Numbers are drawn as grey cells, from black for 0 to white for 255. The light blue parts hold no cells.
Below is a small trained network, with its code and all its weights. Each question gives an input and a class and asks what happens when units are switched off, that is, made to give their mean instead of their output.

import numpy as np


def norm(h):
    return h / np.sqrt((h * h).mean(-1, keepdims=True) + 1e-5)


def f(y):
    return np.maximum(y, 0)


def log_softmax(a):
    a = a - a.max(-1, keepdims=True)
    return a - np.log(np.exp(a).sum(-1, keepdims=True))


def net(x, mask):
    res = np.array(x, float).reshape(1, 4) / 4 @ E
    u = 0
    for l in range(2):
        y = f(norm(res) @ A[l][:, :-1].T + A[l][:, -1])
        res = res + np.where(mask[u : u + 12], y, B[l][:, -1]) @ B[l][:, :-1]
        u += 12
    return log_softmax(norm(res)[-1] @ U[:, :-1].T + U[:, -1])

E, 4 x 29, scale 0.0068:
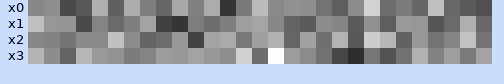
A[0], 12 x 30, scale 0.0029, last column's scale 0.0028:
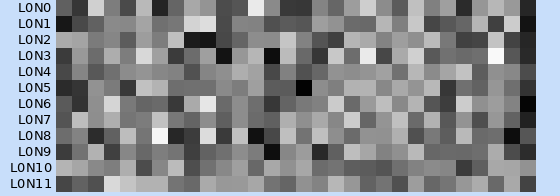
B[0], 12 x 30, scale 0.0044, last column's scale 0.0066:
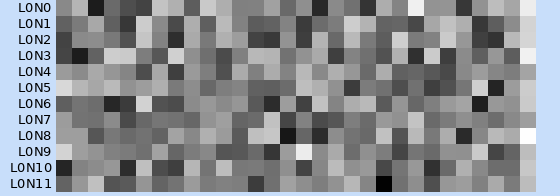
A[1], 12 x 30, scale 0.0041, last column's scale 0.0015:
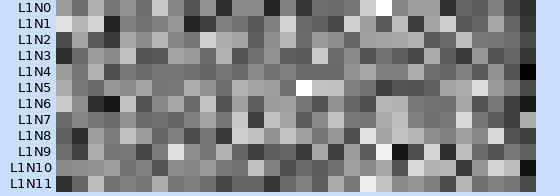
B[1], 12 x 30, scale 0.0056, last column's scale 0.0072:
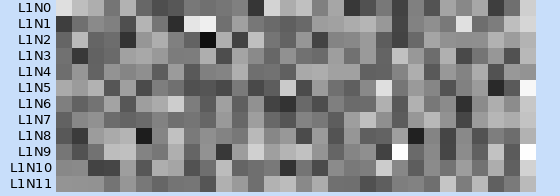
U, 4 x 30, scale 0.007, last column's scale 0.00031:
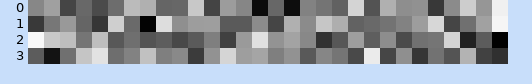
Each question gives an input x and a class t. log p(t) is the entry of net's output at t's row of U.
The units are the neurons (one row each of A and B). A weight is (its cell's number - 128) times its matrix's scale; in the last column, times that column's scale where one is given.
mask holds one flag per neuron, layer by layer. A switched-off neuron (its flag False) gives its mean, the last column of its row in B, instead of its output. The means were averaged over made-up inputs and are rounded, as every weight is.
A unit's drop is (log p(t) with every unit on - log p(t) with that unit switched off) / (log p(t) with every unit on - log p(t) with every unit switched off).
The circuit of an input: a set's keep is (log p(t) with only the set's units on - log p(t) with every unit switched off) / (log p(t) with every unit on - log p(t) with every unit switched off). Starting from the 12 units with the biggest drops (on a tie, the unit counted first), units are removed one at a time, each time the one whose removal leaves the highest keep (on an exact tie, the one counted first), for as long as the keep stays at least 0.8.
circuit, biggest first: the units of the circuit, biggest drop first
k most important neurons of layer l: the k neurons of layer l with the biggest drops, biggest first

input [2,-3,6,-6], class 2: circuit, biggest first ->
(L1N0)
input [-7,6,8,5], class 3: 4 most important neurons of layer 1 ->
(L1N8; L1N6; L1N2; L1N7)
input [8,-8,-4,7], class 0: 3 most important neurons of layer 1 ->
(L1N1; L1N2; L1N7)
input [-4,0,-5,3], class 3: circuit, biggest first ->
(L0N8; L1N9)
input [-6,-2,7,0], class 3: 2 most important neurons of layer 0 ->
(L0N3; L0N8)
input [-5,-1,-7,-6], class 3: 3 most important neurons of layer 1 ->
(L1N9; L1N5; L1N3)
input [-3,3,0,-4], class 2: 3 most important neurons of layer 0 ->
(L0N8; L0N9; L0N5)
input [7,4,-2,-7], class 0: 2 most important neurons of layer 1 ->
(L1N6; L1N5)
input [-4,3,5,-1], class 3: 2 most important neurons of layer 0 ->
(L0N3; L0N8)
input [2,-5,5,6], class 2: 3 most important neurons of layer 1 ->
(L1N5; L1N1; L1N9)
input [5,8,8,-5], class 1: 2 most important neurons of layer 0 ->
(L0N2; L0N9)
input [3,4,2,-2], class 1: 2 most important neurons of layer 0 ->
(L0N2; L0N0)
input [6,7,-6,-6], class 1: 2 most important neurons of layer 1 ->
(L1N1; L1N10)
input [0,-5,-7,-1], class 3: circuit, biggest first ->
(L1N9)
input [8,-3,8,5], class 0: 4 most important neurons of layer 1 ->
(L1N6; L1N9; L1N2; L1N7)
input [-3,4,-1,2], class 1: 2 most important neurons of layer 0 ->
(L0N8; L0N2)
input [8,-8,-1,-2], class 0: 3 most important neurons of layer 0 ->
(L0N8; L0N2; L0N10)
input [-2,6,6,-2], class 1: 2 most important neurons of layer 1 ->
(L1N1; L1N9)
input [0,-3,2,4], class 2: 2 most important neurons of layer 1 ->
(L1N5; L1N1)
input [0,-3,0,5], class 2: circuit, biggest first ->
(L1N5)
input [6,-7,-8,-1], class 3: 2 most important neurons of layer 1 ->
(L1N9; L1N1)
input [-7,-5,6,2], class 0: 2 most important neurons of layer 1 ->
(L1N9; L1N10)
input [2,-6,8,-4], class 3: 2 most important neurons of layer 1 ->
(L1N8; L1N1)
